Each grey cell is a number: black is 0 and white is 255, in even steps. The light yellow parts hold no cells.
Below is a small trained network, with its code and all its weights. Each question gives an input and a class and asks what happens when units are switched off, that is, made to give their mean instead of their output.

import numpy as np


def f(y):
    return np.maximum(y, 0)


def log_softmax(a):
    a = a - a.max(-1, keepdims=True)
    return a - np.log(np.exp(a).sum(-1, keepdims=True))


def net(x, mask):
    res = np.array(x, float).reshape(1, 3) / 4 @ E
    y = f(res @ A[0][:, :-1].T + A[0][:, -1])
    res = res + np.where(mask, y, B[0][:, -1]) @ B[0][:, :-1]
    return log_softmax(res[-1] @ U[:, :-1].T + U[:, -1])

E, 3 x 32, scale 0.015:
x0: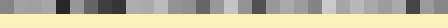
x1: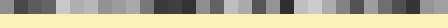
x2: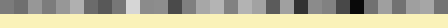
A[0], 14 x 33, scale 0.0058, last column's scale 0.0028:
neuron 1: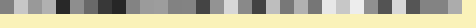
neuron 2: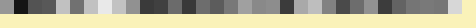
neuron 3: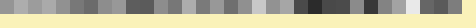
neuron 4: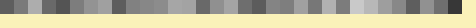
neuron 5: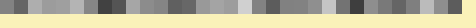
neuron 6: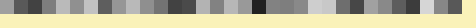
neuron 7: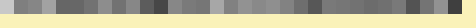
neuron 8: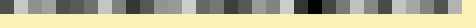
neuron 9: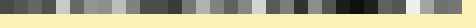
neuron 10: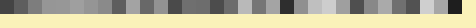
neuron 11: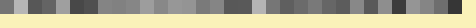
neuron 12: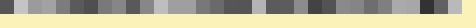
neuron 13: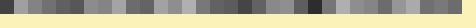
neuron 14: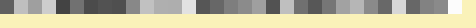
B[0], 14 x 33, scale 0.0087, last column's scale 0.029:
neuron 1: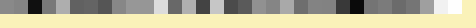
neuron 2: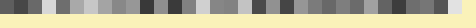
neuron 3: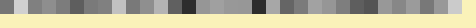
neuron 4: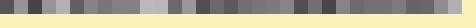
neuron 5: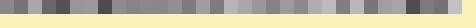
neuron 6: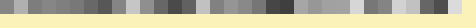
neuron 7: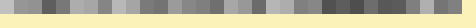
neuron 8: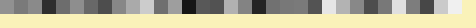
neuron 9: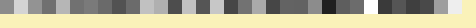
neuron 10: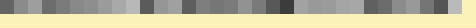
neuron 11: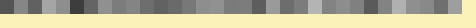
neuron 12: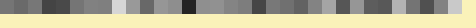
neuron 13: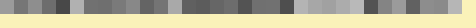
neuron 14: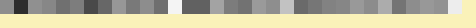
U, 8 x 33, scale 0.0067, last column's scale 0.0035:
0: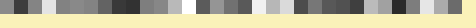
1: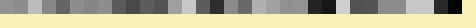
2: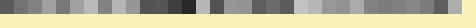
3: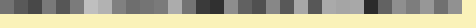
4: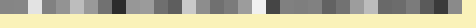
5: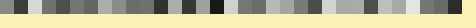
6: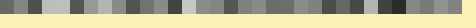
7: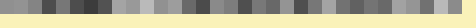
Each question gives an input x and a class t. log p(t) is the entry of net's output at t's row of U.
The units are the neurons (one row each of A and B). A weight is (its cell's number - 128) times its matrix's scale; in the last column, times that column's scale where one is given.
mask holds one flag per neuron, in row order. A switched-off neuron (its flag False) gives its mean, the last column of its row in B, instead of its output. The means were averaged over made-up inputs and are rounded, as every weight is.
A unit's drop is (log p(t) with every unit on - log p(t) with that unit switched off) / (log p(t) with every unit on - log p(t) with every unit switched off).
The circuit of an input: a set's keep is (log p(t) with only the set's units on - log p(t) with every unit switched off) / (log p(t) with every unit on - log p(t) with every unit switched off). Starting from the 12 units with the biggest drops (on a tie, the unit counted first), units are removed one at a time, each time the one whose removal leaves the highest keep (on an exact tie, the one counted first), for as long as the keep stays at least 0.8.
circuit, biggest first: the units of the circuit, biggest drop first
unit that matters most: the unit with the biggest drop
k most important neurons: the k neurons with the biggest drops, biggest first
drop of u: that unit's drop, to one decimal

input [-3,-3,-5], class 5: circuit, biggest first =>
neuron 1; neuron 9
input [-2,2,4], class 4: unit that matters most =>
neuron 1
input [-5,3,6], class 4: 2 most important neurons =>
neuron 9; neuron 1
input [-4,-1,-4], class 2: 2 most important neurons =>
neuron 1; neuron 14
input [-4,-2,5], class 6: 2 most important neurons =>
neuron 9; neuron 8
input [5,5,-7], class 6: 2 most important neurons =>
neuron 8; neuron 1
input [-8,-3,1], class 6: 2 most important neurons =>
neuron 9; neuron 14
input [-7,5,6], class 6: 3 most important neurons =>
neuron 9; neuron 2; neuron 8
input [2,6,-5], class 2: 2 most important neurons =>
neuron 9; neuron 6
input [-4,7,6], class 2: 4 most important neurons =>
neuron 2; neuron 6; neuron 10; neuron 1
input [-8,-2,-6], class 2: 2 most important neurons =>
neuron 1; neuron 2
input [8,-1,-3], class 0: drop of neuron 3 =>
0.1
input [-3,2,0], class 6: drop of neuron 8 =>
0.1
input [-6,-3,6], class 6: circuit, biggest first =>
neuron 9
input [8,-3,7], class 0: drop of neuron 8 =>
0.3
